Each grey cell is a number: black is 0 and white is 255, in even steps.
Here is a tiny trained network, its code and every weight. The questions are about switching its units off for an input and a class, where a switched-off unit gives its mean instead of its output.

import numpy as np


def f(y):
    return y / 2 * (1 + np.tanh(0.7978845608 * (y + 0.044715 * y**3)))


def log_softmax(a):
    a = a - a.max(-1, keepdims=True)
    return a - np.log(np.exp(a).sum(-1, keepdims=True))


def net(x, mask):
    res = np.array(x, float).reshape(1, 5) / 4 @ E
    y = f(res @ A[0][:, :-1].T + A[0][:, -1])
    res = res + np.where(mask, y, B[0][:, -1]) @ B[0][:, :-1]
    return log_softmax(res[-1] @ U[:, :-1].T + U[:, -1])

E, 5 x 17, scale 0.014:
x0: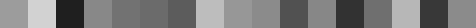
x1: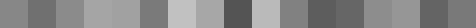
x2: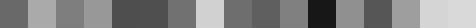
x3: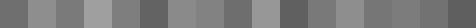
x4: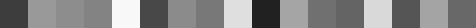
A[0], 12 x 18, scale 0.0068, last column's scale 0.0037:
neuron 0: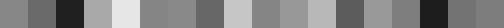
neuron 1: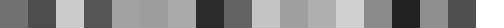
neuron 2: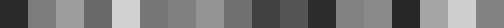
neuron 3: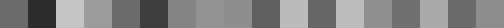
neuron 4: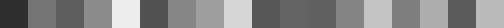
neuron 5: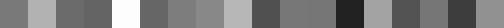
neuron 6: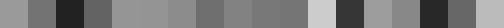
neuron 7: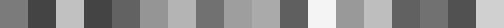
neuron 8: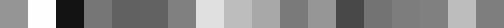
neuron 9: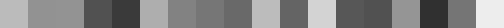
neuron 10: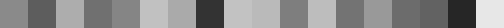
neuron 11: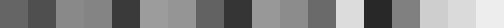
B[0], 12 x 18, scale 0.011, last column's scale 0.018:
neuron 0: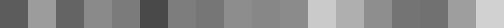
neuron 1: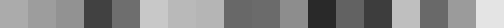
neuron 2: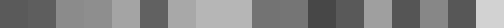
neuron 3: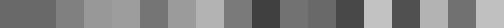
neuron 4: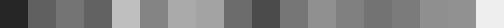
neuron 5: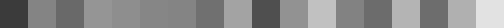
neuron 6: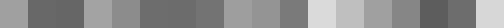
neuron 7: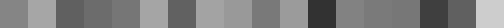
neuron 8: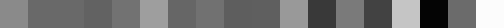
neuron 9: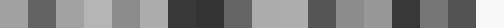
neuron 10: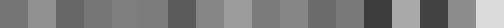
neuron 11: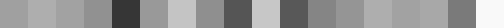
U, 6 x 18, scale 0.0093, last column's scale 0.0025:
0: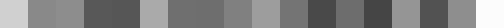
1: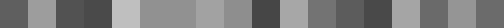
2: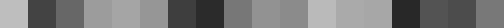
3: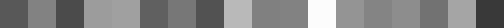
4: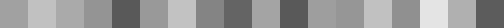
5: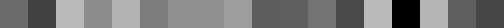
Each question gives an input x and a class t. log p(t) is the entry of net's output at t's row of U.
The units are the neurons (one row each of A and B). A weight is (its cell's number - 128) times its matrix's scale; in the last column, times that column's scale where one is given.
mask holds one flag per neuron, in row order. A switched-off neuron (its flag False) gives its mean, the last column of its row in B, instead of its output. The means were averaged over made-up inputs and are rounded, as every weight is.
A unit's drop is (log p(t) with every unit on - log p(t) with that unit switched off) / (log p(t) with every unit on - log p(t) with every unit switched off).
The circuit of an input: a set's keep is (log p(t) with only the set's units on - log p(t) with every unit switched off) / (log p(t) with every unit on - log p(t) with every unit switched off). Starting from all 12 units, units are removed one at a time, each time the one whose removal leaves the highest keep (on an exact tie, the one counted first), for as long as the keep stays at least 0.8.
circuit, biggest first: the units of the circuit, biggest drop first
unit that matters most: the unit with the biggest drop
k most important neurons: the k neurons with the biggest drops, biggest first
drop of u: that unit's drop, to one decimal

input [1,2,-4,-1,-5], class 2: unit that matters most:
neuron 9
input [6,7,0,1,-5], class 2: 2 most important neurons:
neuron 9; neuron 1
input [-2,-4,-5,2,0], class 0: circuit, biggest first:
neuron 4; neuron 1
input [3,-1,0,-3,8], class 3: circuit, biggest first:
neuron 1; neuron 0
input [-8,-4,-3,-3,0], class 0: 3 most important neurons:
neuron 4; neuron 5; neuron 1
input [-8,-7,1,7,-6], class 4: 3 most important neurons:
neuron 11; neuron 8; neuron 3
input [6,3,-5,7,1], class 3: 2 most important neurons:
neuron 0; neuron 5
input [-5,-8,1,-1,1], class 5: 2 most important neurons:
neuron 8; neuron 3
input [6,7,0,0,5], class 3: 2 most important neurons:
neuron 1; neuron 0
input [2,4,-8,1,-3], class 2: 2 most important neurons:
neuron 6; neuron 9
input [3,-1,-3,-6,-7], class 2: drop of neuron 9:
0.1
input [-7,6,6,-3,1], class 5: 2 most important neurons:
neuron 2; neuron 3
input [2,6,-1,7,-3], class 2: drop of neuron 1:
0.2
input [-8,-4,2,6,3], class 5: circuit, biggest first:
neuron 3
